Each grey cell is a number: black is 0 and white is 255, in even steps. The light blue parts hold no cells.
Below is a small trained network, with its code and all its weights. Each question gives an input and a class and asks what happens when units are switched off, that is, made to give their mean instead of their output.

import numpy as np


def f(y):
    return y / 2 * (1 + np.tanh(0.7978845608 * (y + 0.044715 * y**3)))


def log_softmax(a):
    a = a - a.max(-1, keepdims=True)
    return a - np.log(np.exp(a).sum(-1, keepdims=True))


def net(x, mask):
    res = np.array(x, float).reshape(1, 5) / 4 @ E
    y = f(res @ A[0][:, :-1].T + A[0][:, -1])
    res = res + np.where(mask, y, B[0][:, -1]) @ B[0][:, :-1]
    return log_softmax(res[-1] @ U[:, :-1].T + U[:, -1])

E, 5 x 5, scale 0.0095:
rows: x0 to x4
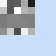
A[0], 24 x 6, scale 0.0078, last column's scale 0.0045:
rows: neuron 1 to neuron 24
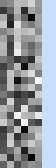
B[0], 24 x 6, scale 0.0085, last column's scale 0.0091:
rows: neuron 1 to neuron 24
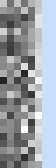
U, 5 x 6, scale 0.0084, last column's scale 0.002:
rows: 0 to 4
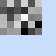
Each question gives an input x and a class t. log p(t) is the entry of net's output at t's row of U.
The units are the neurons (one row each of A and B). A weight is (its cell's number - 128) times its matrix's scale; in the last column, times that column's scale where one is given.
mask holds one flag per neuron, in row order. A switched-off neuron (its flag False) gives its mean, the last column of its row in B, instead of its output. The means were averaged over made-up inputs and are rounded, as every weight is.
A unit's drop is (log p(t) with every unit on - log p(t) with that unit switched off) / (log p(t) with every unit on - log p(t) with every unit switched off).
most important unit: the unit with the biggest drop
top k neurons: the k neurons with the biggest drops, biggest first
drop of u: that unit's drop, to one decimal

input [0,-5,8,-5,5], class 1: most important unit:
neuron 19
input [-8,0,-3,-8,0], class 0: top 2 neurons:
[neuron 19; neuron 10]
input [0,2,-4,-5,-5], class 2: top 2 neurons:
[neuron 19; neuron 12]
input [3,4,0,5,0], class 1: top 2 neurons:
[neuron 19; neuron 10]
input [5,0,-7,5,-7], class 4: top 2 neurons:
[neuron 14; neuron 9]
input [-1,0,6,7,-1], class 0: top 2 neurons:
[neuron 17; neuron 11]
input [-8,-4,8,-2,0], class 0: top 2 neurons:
[neuron 19; neuron 10]
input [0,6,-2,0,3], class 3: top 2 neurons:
[neuron 19; neuron 10]
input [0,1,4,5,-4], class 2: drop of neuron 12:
0.2
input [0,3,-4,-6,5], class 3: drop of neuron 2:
0.1
